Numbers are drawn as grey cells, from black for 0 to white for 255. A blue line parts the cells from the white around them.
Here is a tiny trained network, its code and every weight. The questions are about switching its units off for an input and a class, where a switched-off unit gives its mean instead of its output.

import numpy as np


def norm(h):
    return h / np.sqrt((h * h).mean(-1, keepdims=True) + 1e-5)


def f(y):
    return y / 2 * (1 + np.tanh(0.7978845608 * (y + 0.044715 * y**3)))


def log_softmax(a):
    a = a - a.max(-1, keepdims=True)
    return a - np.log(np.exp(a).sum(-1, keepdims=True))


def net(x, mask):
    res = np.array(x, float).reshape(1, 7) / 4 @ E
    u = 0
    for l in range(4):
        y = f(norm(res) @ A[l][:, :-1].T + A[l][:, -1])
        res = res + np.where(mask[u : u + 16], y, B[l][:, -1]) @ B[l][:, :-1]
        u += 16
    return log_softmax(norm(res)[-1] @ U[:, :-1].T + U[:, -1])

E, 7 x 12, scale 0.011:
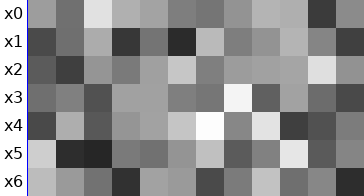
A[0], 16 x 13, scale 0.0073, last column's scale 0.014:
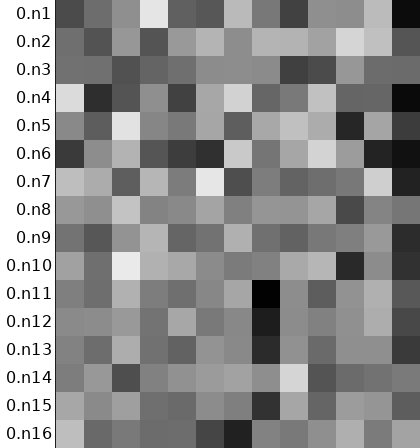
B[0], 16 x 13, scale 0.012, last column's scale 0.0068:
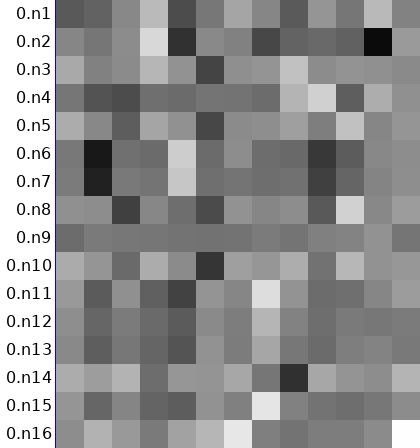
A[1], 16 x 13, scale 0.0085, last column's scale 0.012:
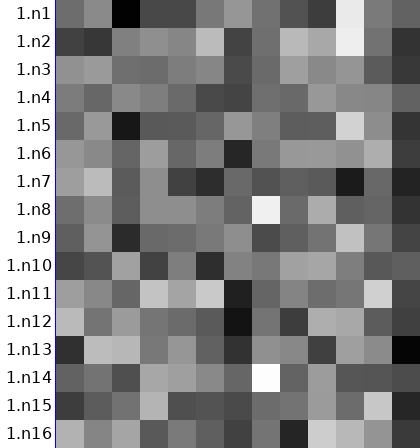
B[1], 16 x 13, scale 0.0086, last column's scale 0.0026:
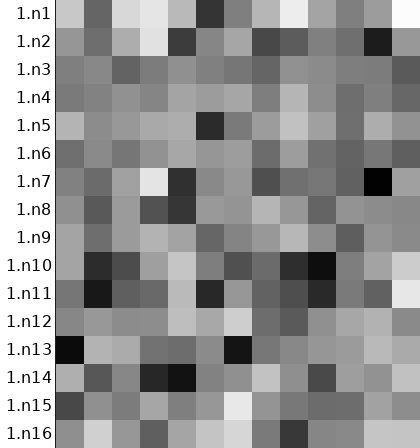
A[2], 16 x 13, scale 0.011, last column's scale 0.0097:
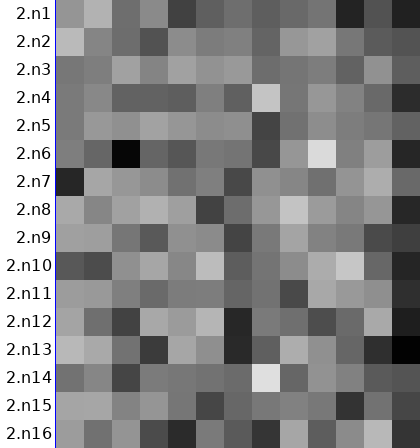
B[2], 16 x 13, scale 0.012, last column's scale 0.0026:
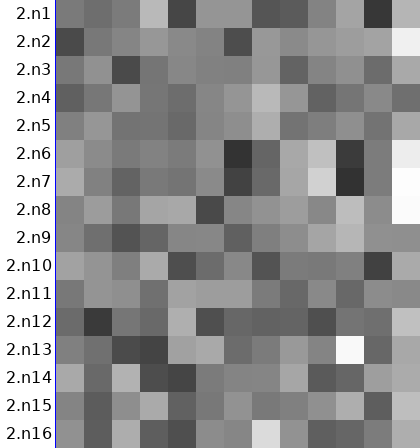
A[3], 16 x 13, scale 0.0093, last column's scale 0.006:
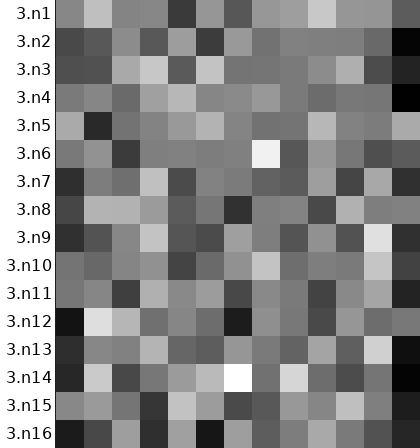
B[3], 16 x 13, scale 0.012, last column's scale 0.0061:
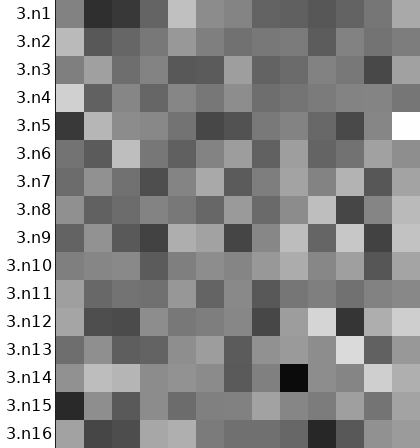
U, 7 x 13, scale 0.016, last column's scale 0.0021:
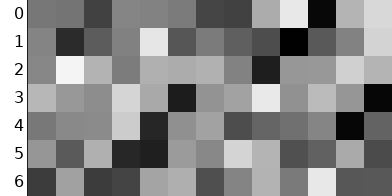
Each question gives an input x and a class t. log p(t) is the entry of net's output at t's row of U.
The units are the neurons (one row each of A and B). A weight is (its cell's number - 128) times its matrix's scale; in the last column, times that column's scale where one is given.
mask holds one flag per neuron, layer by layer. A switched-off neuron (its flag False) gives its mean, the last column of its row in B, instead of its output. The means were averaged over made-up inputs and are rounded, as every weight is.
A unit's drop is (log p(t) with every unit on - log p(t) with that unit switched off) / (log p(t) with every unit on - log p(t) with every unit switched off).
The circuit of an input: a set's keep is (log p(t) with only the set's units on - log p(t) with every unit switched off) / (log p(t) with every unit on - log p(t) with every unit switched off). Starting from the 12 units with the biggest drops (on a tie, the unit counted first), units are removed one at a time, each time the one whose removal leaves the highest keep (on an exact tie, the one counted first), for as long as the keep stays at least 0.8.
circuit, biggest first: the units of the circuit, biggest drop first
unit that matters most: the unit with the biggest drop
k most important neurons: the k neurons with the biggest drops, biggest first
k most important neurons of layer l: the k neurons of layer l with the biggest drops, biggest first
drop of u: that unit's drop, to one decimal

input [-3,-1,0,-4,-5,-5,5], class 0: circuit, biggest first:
(3.n12)
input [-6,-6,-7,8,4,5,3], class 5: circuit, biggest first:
(1.n14, 2.n14)
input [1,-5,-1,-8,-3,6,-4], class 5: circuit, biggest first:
(2.n16, 0.n11)
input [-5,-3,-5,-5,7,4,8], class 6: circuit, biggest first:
(0.n16, 2.n13)
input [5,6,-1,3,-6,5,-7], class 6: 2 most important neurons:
(3.n9, 3.n13)
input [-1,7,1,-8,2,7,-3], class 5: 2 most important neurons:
(0.n11, 2.n16)
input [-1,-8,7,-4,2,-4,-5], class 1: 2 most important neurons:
(1.n11, 0.n7)
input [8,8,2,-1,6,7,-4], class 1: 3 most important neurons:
(0.n6, 3.n16, 1.n10)
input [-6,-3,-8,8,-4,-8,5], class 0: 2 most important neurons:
(3.n12, 1.n13)
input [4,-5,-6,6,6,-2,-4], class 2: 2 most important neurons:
(0.n14, 0.n2)
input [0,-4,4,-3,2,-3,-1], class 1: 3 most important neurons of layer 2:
(2.n12, 2.n1, 2.n15)
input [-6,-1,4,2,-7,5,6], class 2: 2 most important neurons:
(1.n16, 0.n8)
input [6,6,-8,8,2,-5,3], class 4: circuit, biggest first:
(1.n7, 2.n1)
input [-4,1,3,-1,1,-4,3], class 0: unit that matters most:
0.n8
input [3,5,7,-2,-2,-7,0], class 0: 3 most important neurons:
(3.n12, 1.n13, 3.n8)
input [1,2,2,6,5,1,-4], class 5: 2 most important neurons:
(0.n16, 1.n14)
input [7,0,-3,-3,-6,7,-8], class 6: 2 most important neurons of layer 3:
(3.n9, 3.n13)
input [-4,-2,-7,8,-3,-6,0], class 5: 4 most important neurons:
(1.n14, 2.n14, 0.n2, 1.n8)
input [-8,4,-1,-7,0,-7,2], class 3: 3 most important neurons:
(1.n1, 1.n5, 2.n8)
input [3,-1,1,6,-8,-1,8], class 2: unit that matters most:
1.n16
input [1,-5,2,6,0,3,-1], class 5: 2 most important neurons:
(1.n14, 1.n8)
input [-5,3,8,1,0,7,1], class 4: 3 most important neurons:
(0.n2, 1.n2, 2.n10)
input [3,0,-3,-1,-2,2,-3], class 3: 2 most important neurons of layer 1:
(1.n16, 1.n13)
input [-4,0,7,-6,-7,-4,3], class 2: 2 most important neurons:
(1.n16, 0.n16)
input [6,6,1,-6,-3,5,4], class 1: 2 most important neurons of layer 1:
(1.n10, 1.n1)
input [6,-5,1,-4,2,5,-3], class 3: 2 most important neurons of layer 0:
(0.n10, 0.n5)
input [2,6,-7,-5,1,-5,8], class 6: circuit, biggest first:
(2.n13)
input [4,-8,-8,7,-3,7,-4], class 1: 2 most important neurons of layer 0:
(0.n7, 0.n2)
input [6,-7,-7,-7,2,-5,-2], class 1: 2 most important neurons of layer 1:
(1.n11, 1.n14)
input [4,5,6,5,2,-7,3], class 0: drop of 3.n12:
0.1
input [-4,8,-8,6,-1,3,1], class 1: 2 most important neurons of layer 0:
(0.n6, 0.n2)
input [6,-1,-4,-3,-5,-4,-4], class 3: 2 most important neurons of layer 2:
(2.n8, 2.n15)
